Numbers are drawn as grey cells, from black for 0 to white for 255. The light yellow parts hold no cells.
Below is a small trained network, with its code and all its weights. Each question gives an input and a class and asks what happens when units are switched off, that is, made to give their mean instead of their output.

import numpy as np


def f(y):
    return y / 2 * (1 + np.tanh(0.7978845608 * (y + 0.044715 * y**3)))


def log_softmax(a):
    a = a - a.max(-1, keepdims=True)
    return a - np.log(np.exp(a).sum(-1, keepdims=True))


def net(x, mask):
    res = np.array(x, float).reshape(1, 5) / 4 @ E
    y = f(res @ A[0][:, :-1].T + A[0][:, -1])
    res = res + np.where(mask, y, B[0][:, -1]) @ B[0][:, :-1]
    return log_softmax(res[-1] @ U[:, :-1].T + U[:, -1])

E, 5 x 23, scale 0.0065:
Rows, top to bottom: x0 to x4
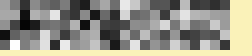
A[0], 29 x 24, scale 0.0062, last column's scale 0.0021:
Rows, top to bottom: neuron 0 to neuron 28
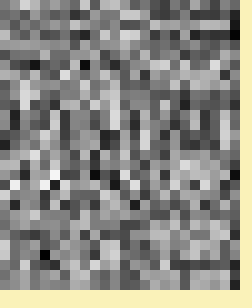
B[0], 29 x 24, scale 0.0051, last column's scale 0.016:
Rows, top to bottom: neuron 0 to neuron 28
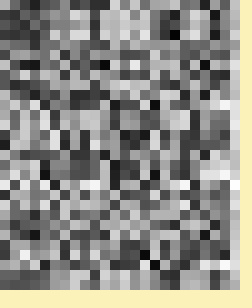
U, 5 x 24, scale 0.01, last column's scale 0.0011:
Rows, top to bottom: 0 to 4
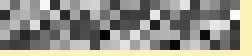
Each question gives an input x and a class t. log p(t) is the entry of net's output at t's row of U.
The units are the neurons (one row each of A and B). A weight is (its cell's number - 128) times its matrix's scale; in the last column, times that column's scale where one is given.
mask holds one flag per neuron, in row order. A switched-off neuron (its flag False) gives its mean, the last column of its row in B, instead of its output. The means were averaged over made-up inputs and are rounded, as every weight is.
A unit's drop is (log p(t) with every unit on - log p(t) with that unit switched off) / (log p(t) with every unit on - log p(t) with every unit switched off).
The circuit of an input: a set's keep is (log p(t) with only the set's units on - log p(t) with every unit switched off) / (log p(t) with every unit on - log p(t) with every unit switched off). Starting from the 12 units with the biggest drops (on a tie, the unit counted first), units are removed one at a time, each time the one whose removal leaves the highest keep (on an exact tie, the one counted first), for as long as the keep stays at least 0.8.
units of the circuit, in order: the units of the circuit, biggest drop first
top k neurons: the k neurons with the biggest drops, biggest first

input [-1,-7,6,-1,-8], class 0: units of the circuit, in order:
(neuron 12)
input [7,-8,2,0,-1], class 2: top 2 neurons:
(neuron 26; neuron 10)
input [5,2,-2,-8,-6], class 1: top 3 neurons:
(neuron 25; neuron 19; neuron 18)
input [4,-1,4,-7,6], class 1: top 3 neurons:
(neuron 19; neuron 7; neuron 12)
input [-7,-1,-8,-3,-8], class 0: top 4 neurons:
(neuron 12; neuron 20; neuron 11; neuron 6)
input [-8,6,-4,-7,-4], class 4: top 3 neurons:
(neuron 8; neuron 22; neuron 27)
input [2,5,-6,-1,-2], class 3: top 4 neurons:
(neuron 0; neuron 26; neuron 10; neuron 15)
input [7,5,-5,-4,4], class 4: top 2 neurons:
(neuron 3; neuron 1)
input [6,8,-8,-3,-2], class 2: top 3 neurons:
(neuron 17; neuron 16; neuron 6)
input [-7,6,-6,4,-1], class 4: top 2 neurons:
(neuron 8; neuron 27)
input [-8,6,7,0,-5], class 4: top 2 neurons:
(neuron 27; neuron 2)
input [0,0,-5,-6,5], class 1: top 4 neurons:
(neuron 7; neuron 12; neuron 20; neuron 19)
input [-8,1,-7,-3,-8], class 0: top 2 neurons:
(neuron 12; neuron 20)
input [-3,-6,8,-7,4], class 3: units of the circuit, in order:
(neuron 6)
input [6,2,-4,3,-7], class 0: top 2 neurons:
(neuron 20; neuron 12)
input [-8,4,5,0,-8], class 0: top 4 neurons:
(neuron 12; neuron 11; neuron 20; neuron 3)
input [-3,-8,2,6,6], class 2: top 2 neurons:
(neuron 10; neuron 26)
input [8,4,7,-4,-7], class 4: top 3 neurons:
(neuron 3; neuron 18; neuron 1)
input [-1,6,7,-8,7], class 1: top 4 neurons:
(neuron 7; neuron 19; neuron 12; neuron 20)
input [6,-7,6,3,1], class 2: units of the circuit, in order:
(neuron 26)
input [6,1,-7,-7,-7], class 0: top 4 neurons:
(neuron 20; neuron 12; neuron 11; neuron 6)
